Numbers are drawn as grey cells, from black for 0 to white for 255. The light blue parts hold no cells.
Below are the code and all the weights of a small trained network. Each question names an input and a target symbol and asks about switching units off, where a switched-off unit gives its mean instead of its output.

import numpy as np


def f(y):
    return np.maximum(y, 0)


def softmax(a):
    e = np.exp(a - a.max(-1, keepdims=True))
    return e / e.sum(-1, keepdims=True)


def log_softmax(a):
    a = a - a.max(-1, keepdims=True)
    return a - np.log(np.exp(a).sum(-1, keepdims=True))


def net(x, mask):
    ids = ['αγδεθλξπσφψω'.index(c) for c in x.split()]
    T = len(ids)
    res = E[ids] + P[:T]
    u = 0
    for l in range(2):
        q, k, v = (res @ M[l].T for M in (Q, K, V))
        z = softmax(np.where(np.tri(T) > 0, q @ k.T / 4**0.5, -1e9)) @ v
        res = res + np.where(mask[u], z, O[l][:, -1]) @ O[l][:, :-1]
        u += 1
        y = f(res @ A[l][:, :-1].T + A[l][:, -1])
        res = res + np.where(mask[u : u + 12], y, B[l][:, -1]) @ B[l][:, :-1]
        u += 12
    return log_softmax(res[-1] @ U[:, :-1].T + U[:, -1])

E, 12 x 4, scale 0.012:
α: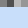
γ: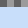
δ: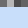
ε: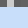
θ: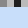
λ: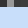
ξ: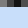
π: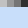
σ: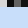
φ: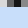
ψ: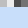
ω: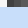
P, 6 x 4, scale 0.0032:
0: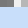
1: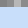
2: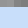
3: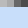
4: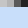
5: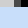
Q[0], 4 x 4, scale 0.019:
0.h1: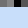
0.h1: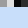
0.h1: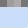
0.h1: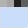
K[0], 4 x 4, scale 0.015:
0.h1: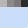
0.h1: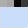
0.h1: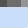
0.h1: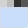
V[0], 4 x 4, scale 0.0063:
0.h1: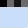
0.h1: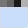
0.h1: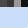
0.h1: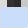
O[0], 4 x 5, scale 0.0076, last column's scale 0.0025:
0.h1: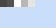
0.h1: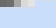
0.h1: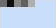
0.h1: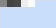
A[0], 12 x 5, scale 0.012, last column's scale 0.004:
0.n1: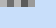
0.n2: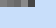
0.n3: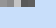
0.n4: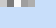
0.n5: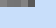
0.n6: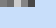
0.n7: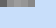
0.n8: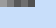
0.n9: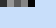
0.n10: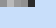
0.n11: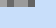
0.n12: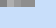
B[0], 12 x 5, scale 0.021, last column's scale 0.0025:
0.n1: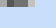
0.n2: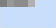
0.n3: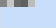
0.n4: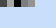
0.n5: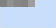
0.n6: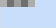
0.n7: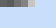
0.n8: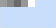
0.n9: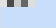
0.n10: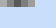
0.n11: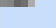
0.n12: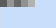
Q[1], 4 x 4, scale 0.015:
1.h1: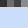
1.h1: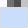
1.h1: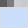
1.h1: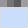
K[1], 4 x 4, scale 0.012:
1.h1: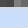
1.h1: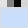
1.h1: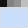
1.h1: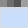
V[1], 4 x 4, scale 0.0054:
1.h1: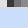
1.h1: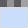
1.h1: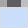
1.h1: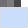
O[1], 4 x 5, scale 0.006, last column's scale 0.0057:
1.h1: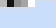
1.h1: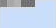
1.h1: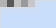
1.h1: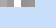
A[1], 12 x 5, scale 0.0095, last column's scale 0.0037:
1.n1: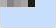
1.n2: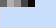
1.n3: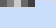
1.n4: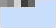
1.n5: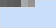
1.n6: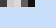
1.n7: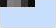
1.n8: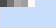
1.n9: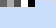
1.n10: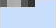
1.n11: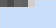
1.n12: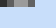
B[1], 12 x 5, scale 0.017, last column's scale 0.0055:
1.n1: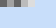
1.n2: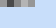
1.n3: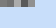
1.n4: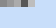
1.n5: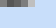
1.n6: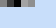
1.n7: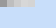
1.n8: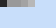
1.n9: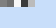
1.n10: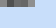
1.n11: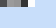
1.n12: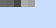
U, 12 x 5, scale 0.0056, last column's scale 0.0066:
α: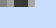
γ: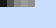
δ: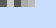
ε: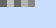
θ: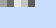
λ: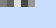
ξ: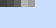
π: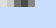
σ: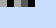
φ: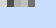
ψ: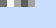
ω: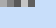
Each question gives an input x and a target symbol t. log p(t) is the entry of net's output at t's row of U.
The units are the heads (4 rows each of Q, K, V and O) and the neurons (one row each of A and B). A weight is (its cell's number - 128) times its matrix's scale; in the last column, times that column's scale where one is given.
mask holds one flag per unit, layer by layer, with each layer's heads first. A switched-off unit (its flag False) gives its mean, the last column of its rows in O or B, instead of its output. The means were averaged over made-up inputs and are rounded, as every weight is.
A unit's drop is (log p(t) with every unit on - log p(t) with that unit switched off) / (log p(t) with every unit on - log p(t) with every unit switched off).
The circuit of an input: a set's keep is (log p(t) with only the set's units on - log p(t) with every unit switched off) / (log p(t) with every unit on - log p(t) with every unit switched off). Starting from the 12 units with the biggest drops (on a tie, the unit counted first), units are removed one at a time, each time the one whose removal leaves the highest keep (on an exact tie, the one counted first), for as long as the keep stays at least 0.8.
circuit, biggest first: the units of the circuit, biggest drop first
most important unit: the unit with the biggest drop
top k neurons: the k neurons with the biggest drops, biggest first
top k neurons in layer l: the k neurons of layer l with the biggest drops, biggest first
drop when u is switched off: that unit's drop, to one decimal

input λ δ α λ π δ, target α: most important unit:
0.h1
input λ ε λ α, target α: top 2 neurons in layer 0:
0.n4, 0.n1
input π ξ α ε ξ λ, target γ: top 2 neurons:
1.n8, 1.n12
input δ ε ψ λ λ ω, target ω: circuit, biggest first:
0.h1, 0.n8, 1.n9, 1.n11
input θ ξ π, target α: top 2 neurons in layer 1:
1.n7, 1.n9
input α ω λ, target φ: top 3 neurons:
0.n9, 1.n11, 0.n8
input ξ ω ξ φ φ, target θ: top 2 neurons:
1.n9, 0.n9
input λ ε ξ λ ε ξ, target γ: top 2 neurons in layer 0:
0.n9, 0.n8
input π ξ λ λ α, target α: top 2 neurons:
0.n4, 0.n1
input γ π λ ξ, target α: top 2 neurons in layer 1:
1.n11, 1.n7
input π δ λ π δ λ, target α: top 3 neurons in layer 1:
1.n7, 1.n9, 1.n11
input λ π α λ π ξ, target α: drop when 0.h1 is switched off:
0.5
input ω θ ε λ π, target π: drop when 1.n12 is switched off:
0.0
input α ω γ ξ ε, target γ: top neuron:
1.n8
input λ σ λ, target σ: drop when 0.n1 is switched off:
0.1
